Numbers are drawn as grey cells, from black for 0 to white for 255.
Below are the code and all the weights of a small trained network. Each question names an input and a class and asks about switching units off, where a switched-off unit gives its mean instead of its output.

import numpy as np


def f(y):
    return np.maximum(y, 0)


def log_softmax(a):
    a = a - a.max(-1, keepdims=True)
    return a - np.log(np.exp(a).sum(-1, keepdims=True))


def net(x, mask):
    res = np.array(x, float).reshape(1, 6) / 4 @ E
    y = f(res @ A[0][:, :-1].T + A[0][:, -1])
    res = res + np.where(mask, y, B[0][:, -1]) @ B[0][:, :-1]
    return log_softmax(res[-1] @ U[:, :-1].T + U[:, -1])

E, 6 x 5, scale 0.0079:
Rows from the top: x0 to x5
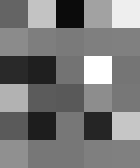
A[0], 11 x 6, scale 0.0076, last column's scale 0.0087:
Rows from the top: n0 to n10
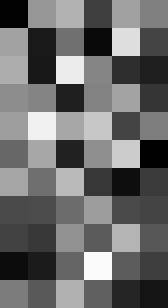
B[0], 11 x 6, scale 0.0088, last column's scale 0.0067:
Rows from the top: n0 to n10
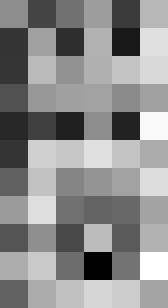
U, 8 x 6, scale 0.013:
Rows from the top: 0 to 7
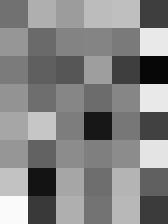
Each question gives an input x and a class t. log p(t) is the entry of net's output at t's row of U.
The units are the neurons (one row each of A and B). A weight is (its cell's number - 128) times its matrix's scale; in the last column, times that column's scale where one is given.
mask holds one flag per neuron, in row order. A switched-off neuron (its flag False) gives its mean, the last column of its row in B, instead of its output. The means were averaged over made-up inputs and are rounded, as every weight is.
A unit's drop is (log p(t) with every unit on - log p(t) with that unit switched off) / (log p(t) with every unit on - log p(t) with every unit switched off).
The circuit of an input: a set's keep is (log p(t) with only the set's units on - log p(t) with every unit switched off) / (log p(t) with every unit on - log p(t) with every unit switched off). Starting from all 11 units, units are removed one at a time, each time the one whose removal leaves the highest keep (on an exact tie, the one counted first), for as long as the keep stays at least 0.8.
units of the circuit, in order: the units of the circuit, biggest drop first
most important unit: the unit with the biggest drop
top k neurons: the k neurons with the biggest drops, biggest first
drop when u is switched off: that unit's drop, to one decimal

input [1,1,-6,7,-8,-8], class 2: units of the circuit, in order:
(n4)
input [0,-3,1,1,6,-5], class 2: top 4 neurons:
(n1, n8, n0, n9)
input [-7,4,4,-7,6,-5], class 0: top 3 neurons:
(n2, n10, n4)
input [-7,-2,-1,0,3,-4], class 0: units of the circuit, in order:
(n2, n10)
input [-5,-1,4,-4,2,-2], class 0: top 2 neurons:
(n2, n4)
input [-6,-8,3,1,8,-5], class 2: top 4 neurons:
(n1, n8, n0, n5)
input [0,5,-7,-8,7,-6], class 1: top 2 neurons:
(n4, n9)
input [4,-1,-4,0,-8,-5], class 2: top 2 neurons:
(n4, n9)
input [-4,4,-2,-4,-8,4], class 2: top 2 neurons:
(n4, n9)
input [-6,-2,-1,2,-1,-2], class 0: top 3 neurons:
(n2, n6, n10)
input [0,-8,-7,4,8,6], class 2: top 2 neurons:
(n1, n9)
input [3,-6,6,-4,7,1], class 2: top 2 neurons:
(n8, n0)
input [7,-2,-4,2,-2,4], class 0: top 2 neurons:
(n5, n9)
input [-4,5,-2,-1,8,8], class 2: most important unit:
n1
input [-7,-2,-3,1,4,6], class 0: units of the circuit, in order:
(n2, n6, n10)
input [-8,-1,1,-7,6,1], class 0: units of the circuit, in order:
(n2, n10)
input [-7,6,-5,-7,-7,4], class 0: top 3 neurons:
(n6, n10, n2)
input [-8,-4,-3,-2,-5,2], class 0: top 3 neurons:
(n2, n6, n10)
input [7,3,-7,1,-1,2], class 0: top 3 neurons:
(n5, n9, n3)
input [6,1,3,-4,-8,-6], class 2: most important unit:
n4
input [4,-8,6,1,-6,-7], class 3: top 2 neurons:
(n9, n1)
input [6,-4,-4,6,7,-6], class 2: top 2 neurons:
(n1, n2)
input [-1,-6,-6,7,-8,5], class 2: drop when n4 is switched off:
1.1
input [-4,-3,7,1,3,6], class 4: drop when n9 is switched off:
0.7
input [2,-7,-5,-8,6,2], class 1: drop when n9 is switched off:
0.2
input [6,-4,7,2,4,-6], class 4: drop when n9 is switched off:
1.1
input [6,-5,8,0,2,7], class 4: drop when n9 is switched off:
1.0
